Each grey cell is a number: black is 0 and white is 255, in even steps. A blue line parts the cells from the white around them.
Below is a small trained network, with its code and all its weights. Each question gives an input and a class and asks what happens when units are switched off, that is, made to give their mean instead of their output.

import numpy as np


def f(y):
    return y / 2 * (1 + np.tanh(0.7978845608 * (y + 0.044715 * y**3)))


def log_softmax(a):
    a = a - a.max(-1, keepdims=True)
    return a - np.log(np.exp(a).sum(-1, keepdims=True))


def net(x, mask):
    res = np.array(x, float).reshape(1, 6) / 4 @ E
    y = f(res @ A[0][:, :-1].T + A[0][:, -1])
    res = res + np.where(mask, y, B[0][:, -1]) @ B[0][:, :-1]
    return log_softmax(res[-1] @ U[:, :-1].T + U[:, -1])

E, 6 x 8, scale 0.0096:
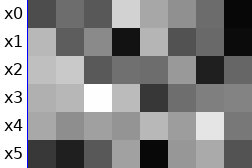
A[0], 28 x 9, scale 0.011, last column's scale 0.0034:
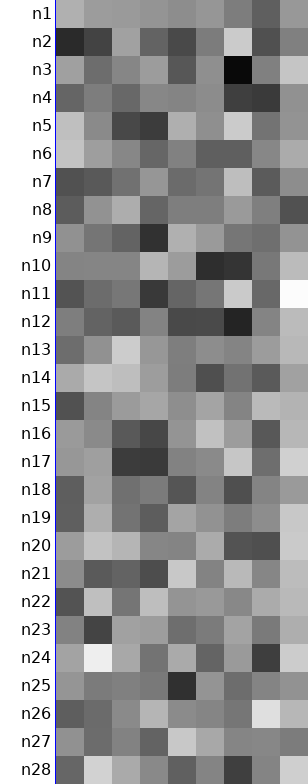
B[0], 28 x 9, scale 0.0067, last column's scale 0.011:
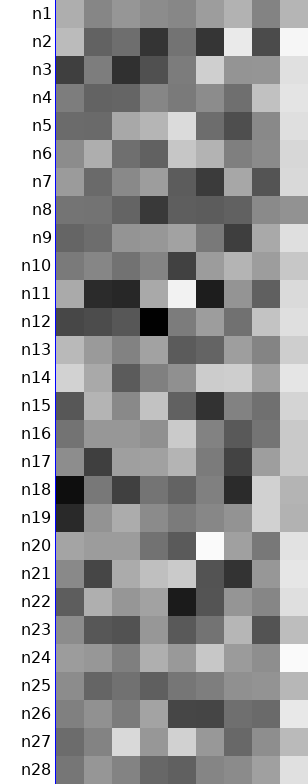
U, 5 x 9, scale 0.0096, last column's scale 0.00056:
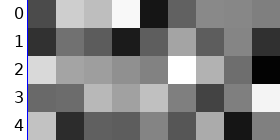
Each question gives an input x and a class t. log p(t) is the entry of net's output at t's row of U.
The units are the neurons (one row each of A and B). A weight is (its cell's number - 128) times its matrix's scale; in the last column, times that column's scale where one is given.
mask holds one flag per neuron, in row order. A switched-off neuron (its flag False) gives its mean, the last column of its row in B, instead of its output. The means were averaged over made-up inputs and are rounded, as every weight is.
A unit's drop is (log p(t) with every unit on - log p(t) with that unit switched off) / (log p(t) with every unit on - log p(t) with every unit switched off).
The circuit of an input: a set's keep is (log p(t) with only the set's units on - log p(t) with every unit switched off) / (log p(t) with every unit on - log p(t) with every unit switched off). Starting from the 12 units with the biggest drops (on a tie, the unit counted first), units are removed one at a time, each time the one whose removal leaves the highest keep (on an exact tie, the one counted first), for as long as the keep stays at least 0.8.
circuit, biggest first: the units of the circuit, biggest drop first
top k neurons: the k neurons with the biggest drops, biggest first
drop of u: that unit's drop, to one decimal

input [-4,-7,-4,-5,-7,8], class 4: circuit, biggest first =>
n2
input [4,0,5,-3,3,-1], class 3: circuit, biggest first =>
n14; n2
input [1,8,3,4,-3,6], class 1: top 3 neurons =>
n12; n3; n4
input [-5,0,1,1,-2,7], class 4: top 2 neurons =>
n2; n11
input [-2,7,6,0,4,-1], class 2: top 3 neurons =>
n20; n24; n14
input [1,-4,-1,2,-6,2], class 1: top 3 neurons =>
n12; n3; n18
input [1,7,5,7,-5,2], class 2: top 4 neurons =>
n14; n20; n24; n1
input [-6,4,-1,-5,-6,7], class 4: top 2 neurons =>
n11; n2
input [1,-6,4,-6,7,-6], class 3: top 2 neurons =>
n5; n27
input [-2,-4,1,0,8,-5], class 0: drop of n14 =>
-0.1
